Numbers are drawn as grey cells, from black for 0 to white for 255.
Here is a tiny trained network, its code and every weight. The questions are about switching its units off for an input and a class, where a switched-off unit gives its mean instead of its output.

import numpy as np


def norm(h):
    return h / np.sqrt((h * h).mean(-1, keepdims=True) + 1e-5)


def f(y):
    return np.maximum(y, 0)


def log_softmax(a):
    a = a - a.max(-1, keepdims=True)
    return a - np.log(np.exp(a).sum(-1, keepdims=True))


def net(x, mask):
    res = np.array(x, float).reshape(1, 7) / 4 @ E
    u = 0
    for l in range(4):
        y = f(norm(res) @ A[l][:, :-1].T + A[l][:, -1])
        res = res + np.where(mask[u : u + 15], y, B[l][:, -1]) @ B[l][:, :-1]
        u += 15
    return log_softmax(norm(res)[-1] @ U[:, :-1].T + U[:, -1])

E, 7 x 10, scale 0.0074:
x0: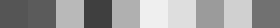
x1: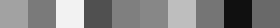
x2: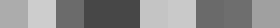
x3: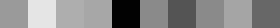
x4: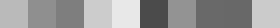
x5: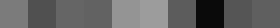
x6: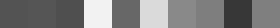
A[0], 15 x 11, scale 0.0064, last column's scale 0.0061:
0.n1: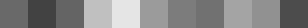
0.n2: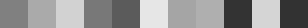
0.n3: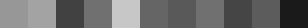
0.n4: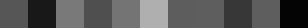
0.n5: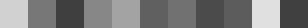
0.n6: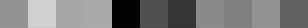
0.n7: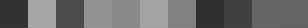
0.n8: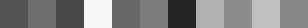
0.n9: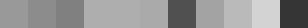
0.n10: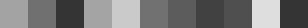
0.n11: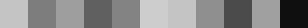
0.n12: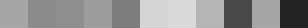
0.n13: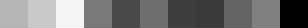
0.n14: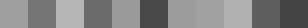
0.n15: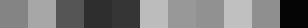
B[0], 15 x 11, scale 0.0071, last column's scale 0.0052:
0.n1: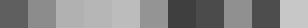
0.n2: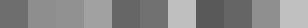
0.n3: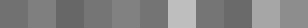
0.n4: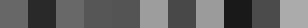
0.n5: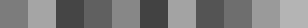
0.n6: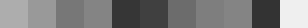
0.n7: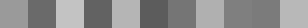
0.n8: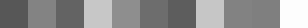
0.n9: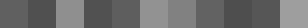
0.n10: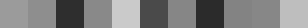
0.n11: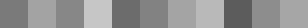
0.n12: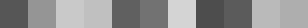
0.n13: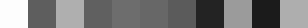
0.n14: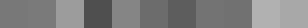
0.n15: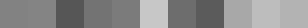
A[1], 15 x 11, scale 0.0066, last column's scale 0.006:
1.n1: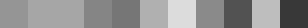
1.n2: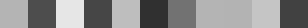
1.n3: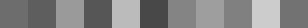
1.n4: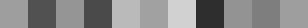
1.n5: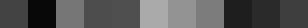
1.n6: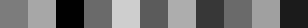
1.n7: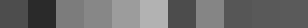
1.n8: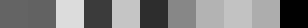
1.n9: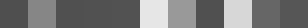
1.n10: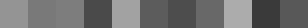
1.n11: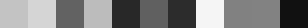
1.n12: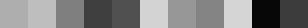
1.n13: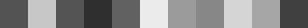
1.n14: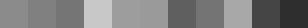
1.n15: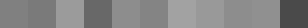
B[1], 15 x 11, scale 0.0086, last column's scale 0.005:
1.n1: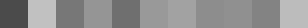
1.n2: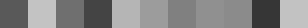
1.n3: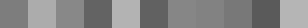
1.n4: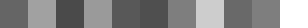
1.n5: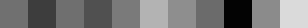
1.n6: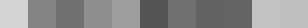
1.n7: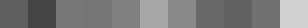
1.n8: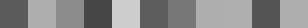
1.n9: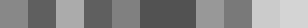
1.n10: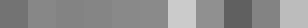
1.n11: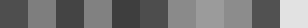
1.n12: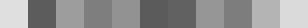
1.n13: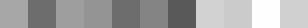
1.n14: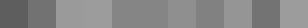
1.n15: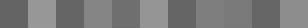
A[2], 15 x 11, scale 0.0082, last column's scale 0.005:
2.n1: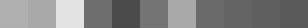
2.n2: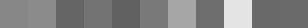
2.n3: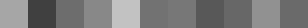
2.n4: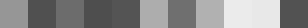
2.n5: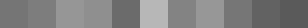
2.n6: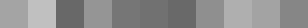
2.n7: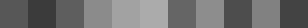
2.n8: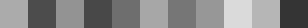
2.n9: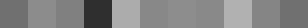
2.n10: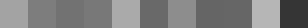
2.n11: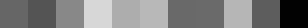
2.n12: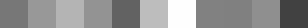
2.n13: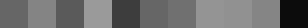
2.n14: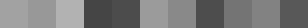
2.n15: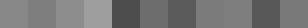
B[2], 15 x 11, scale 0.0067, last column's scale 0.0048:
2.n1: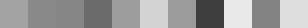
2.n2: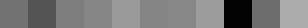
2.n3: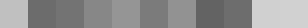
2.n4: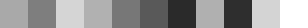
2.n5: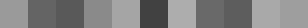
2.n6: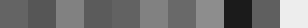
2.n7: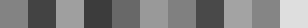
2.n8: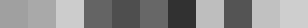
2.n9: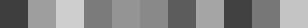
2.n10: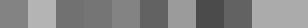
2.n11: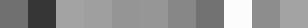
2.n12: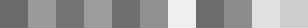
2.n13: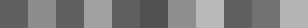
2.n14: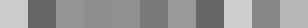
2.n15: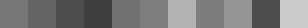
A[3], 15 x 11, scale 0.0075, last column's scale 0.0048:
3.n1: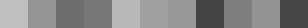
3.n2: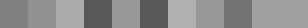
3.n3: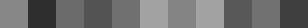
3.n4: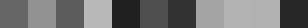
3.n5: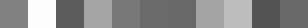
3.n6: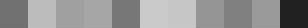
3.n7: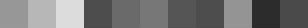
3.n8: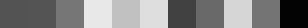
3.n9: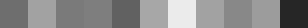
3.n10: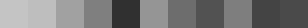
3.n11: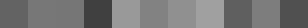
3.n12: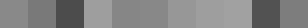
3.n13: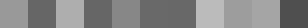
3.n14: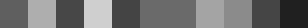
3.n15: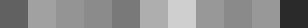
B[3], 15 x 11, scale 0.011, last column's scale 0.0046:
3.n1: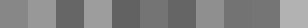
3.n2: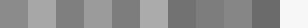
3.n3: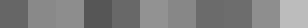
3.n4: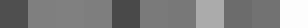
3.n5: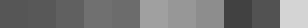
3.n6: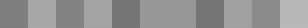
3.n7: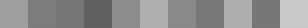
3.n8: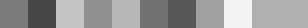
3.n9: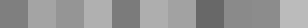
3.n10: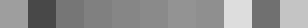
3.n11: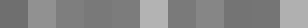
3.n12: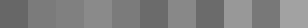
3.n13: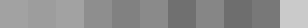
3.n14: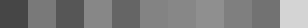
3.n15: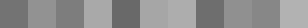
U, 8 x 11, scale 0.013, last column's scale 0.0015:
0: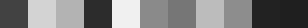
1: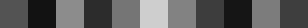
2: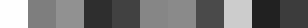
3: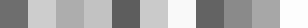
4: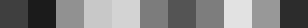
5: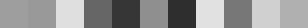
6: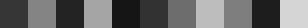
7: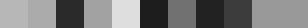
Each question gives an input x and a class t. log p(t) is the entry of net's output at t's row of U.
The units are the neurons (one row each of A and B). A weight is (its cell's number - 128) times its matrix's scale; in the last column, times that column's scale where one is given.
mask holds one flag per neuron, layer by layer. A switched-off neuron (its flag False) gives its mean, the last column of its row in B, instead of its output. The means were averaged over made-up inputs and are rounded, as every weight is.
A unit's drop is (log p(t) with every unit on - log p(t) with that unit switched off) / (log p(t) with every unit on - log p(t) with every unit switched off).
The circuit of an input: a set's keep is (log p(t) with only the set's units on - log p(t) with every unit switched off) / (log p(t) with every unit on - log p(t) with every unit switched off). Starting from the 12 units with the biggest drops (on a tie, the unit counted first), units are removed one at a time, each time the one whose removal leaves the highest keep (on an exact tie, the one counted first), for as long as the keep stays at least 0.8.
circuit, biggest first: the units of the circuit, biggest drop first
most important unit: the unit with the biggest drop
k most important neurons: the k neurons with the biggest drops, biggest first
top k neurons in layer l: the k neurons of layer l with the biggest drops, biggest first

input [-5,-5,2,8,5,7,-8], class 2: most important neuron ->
[0.n13]
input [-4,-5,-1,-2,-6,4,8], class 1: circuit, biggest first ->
[1.n5; 2.n7]
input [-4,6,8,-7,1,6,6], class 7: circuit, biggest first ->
[0.n10; 1.n6]
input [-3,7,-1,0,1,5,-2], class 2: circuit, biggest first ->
[0.n13; 2.n1]
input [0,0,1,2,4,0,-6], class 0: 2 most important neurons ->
[1.n2; 0.n14]
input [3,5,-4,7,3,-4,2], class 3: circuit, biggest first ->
[0.n2; 2.n12]
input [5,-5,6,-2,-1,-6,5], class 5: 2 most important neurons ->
[1.n13; 2.n4]
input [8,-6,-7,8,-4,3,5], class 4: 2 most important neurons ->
[0.n8; 2.n11]
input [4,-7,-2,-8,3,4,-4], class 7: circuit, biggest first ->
[1.n6; 0.n10]
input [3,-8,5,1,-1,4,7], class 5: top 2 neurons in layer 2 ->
[2.n4; 2.n8]
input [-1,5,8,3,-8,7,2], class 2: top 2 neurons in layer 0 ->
[0.n13; 0.n8]
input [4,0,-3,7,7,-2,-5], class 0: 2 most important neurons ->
[1.n2; 1.n8]
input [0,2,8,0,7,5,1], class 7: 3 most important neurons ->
[0.n10; 1.n6; 0.n5]
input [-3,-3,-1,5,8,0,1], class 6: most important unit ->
0.n8
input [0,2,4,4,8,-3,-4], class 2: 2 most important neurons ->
[0.n13; 0.n6]
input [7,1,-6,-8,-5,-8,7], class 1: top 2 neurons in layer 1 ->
[1.n5; 1.n7]
